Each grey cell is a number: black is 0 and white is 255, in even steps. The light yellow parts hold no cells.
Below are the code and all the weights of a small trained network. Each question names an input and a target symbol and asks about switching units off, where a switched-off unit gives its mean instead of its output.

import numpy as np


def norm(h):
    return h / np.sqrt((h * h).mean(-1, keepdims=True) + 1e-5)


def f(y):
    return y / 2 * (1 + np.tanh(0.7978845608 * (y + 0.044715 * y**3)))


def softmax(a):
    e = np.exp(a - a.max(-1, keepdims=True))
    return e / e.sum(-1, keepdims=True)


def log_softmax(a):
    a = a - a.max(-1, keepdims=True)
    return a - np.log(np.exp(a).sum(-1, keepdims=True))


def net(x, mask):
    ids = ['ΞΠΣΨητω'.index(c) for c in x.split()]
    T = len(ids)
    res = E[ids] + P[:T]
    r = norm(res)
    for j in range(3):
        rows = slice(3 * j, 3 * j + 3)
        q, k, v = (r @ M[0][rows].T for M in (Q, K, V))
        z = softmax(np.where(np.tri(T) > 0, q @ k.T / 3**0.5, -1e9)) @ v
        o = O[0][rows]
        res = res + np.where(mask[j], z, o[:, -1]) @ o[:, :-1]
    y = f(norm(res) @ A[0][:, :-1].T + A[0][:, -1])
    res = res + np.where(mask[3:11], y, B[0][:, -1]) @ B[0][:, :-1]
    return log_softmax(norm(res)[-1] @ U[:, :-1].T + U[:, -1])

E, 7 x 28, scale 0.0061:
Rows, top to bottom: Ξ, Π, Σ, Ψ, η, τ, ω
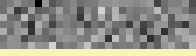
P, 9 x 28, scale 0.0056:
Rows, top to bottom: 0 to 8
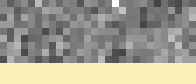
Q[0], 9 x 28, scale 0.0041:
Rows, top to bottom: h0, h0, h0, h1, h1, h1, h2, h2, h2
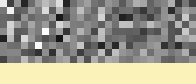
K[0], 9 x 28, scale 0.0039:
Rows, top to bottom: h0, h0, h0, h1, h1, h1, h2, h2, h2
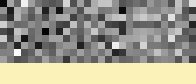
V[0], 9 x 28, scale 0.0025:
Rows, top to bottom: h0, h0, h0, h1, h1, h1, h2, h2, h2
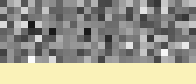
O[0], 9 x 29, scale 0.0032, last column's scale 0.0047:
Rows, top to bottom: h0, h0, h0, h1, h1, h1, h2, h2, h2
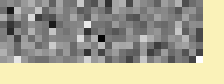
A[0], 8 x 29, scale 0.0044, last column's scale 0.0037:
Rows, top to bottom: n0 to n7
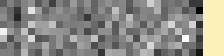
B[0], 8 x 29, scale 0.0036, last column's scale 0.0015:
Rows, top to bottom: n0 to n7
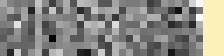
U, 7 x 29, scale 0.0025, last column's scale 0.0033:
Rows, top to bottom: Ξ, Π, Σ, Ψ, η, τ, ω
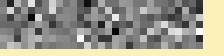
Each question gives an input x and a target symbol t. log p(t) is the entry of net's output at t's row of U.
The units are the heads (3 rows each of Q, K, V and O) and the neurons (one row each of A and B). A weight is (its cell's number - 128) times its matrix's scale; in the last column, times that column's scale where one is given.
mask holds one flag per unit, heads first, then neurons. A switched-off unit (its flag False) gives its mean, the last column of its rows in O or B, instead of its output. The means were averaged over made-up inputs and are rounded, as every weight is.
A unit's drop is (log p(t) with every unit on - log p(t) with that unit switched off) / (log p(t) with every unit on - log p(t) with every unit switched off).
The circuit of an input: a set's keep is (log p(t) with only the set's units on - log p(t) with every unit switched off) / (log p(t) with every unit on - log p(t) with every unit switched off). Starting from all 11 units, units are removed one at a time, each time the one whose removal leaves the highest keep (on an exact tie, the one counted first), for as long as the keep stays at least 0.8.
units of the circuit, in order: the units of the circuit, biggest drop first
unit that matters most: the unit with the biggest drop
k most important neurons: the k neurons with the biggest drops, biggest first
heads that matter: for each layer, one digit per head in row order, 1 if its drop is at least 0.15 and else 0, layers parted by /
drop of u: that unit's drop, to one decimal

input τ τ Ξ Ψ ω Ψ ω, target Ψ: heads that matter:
110
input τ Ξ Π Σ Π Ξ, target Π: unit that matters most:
h0
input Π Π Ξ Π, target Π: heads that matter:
010
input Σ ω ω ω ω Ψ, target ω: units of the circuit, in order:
(h1; h0)
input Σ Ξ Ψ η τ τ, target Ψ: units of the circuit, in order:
(n5; h0; h1)
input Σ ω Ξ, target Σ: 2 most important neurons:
(n7; n0)
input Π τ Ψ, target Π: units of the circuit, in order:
(h1; h0)
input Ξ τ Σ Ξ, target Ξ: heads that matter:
100
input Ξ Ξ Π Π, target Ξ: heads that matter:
010
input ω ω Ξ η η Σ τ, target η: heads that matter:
001
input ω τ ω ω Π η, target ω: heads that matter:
110
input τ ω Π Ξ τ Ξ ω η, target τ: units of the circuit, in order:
(h0; h1; n6)
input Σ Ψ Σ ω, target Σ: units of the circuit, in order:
(n3; h0)
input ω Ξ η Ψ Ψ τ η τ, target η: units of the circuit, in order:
(h2)
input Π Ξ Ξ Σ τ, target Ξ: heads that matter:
010
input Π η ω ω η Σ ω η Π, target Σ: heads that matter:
110
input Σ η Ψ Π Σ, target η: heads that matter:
100
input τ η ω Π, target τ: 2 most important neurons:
(n0; n6)
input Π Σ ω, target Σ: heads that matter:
001
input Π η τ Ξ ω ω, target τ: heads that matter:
110
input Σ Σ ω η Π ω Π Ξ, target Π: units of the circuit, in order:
(h1)
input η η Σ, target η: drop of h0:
0.1
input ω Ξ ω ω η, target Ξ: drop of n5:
0.0
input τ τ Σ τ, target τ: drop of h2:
0.2
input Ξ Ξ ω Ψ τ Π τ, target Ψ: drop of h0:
0.1
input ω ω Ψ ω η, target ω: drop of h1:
0.5
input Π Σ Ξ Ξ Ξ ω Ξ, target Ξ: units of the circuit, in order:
(h1)
